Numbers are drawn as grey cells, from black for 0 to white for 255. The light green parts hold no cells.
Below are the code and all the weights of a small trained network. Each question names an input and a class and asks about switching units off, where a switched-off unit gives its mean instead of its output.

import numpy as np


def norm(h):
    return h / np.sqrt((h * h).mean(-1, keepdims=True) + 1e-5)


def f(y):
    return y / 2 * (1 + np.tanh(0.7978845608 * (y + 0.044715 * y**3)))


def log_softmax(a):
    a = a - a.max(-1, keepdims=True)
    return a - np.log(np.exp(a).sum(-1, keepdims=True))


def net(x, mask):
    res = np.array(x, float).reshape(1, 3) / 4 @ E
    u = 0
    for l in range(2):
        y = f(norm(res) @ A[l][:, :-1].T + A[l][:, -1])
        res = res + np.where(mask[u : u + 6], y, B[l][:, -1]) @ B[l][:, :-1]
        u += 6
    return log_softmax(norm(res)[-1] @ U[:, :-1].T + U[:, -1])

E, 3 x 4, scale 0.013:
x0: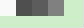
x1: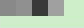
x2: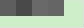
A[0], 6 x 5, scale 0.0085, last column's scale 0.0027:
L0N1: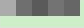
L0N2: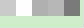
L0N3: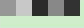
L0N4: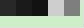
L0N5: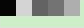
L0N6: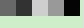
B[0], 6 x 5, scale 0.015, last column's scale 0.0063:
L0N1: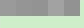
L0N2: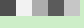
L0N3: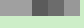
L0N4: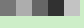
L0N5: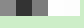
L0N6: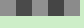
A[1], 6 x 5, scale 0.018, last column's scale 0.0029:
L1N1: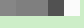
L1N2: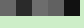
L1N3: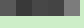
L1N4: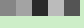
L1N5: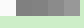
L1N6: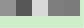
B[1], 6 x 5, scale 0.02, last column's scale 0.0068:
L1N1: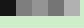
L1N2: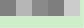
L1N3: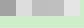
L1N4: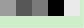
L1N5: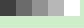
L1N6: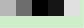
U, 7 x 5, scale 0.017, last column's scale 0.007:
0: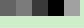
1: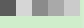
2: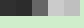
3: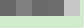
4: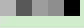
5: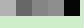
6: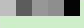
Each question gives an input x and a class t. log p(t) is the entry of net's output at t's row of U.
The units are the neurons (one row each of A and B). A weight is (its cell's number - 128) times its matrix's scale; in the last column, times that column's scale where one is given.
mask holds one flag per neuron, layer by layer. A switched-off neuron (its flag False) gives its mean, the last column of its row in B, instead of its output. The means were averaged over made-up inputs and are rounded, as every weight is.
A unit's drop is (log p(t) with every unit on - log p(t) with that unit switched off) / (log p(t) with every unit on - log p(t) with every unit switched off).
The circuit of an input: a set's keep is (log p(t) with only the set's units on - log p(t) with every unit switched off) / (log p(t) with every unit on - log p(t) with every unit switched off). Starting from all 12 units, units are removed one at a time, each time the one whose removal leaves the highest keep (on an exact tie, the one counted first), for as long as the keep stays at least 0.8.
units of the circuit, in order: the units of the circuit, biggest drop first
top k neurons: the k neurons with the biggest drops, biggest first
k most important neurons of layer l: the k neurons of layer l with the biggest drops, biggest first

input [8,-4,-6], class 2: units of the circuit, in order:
[L1N5]
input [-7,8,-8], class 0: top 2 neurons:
[L1N4, L1N3]
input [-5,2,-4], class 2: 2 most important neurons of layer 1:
[L1N3, L1N6]
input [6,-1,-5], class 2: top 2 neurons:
[L1N5, L1N3]
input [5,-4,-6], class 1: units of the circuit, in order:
[L0N2, L1N5]
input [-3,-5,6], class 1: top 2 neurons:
[L1N3, L1N4]
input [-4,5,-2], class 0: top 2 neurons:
[L1N4, L1N5]
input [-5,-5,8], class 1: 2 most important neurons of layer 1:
[L1N3, L1N4]
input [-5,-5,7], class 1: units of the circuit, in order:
[L1N3, L0N2]
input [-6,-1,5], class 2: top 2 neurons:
[L0N5, L0N3]
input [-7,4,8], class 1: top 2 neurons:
[L0N4, L1N3]
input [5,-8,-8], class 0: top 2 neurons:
[L1N6, L1N3]
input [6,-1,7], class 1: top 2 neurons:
[L1N3, L0N5]
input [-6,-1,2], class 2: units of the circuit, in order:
[L0N5]
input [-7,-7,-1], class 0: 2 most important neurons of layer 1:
[L1N6, L1N5]
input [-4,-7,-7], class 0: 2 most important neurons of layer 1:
[L1N6, L1N3]
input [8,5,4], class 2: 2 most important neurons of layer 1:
[L1N5, L1N6]
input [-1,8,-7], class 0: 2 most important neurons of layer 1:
[L1N4, L1N3]
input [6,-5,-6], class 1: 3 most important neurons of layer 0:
[L0N2, L0N5, L0N6]
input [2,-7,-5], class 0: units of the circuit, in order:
[L1N6]
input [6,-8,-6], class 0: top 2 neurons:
[L1N6, L0N5]
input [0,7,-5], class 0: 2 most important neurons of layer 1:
[L1N4, L1N3]
